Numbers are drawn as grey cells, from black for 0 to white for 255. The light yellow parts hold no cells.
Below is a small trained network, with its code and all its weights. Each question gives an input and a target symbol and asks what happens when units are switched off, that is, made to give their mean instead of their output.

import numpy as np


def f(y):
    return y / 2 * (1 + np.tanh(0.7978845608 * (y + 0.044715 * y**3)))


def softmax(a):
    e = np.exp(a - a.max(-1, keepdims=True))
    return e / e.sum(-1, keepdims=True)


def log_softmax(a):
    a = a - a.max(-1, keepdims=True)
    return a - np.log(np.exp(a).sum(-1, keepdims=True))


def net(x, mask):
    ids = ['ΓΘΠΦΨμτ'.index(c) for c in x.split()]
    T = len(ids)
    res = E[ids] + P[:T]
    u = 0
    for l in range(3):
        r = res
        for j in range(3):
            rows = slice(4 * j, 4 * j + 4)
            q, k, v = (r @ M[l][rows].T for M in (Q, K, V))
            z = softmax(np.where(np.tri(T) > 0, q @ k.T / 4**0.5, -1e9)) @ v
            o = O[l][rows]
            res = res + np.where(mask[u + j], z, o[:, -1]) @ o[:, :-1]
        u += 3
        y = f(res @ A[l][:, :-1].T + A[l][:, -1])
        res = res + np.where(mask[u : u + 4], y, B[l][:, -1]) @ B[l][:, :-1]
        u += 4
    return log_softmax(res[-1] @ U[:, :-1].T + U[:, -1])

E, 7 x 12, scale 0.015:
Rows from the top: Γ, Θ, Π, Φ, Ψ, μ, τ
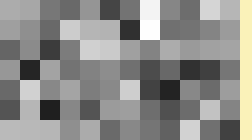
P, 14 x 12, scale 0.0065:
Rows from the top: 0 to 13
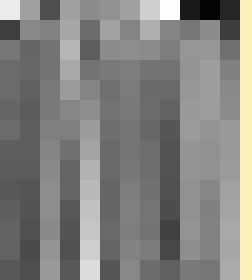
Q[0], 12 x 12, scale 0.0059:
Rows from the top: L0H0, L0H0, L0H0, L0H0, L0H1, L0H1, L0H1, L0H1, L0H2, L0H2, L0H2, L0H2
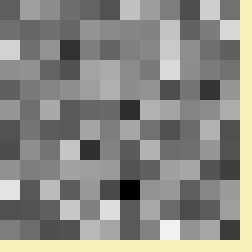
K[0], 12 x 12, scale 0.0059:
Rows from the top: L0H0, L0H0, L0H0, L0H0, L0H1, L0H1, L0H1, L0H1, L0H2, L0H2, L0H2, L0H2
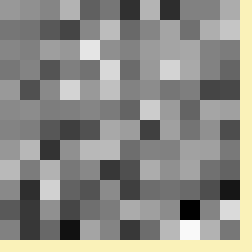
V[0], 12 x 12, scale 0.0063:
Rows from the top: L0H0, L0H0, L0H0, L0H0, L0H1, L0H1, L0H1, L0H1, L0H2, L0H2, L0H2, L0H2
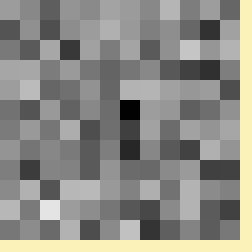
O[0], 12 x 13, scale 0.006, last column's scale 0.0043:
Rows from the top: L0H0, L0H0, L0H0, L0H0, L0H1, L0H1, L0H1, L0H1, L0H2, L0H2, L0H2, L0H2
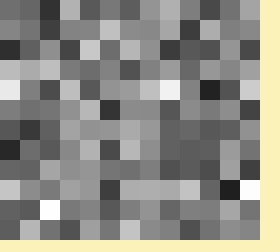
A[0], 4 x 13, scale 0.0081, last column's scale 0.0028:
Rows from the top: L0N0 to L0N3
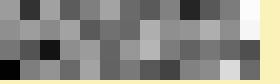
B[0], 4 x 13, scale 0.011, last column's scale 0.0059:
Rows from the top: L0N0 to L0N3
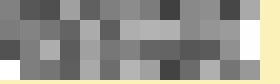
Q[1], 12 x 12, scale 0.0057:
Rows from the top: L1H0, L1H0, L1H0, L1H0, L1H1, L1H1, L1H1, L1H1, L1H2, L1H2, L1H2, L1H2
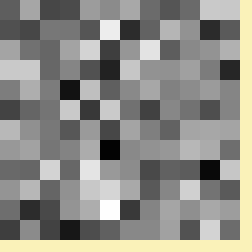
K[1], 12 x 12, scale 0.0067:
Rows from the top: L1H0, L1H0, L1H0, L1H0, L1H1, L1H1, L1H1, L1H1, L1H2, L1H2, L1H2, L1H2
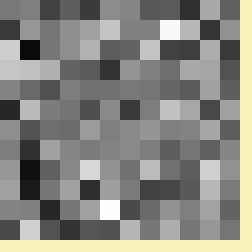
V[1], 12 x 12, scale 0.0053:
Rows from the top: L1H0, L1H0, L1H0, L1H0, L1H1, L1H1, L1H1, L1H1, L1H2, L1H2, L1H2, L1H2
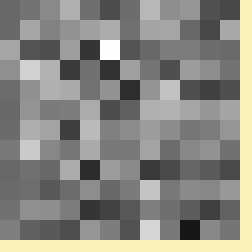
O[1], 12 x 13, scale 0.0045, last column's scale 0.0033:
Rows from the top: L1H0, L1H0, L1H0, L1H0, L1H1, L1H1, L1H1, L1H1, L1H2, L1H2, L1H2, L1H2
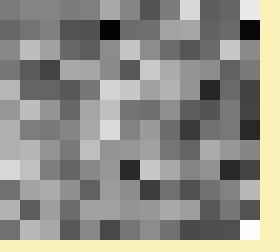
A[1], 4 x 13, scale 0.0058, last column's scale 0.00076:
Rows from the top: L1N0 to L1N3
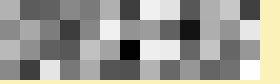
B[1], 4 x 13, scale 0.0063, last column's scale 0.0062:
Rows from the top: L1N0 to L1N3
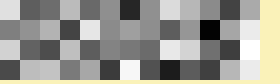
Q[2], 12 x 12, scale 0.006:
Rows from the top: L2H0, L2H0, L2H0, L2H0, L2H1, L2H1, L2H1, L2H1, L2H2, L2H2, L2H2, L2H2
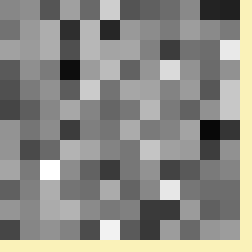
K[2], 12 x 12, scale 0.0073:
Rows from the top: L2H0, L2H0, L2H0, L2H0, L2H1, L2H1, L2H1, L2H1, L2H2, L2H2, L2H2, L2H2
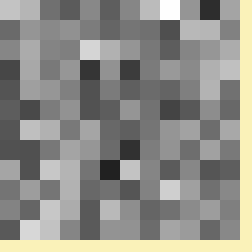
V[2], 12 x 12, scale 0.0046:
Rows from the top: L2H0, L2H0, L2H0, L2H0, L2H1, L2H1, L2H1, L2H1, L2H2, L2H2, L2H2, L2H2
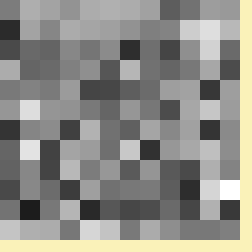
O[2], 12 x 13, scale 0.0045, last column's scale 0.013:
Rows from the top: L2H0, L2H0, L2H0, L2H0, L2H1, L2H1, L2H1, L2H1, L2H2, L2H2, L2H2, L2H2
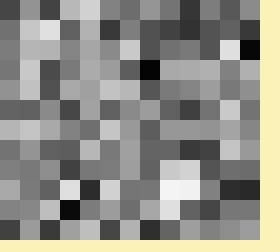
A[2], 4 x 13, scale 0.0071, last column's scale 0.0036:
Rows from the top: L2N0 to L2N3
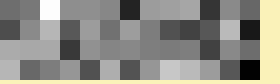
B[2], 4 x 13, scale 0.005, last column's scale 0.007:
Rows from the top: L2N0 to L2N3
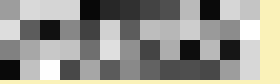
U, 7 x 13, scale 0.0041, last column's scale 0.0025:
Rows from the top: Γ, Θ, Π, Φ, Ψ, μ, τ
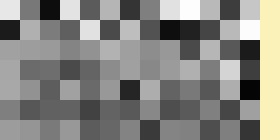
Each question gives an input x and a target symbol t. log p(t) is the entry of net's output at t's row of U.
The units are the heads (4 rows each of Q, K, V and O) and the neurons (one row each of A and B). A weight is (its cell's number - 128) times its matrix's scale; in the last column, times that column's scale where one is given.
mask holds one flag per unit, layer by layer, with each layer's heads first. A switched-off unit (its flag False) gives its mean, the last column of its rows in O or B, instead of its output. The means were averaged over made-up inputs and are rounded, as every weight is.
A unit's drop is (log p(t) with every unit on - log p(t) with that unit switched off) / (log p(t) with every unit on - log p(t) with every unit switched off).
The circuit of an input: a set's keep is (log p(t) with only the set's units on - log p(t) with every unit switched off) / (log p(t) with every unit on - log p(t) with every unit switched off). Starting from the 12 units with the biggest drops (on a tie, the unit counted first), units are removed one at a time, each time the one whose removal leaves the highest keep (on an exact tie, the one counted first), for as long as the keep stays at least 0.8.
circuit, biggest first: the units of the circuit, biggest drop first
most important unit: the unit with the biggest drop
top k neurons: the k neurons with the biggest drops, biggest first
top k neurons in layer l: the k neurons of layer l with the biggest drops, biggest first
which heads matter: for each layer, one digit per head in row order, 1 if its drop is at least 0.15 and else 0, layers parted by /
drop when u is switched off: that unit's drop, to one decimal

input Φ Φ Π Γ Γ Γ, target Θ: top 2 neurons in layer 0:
L0N3, L0N2
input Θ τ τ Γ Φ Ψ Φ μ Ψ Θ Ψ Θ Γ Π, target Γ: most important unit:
L0H2
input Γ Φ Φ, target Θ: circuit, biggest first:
L0H1, L0H2
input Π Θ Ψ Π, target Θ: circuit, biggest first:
L0H0, L0N2, L2H0
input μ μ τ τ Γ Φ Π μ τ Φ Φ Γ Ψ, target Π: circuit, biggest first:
L0N0, L2H2, L1H2, L2N2
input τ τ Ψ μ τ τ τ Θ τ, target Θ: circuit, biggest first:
L0H2, L1N3
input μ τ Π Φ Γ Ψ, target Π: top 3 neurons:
L0N0, L2N2, L0N1
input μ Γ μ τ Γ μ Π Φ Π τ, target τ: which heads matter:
000 / 001 / 001
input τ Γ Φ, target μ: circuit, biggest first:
L0N0, L2H2, L0H2
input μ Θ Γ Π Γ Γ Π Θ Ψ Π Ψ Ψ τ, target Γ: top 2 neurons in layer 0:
L0N2, L0N1
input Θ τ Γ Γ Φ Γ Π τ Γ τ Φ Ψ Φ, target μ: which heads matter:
111 / 010 / 011
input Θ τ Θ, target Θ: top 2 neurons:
L0N2, L0N1
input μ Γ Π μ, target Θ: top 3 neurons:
L1N2, L1N1, L2N1
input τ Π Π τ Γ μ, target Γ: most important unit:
L1H0
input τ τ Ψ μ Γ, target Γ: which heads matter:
000 / 110 / 001
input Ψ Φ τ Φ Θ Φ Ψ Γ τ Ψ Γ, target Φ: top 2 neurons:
L0N0, L2N1
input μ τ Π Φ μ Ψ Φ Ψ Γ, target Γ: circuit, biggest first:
L1H0, L1N0
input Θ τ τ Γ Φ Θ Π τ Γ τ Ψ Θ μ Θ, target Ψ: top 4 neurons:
L2N1, L0N0, L2N0, L1N1
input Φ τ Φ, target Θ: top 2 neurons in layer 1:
L1N1, L1N2
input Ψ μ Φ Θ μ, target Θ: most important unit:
L2H2
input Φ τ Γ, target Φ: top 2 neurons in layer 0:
L0N0, L0N1
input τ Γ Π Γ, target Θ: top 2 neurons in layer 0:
L0N2, L0N1
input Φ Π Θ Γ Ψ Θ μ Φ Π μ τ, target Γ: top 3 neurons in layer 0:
L0N3, L0N1, L0N2
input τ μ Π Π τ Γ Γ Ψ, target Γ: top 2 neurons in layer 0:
L0N2, L0N1
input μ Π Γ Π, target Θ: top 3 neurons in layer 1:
L1N2, L1N0, L1N1
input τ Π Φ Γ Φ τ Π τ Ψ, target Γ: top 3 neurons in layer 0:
L0N3, L0N2, L0N1
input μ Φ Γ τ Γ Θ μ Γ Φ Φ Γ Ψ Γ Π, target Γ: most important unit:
L1H2
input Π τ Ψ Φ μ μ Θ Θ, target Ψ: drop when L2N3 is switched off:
0.0
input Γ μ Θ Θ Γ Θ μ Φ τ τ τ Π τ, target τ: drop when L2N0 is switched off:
0.6
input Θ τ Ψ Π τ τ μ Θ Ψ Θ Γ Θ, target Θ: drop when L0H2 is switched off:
0.1
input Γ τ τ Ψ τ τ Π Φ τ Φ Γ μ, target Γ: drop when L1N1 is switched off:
0.1
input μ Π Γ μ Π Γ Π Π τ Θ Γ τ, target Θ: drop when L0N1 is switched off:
-0.1
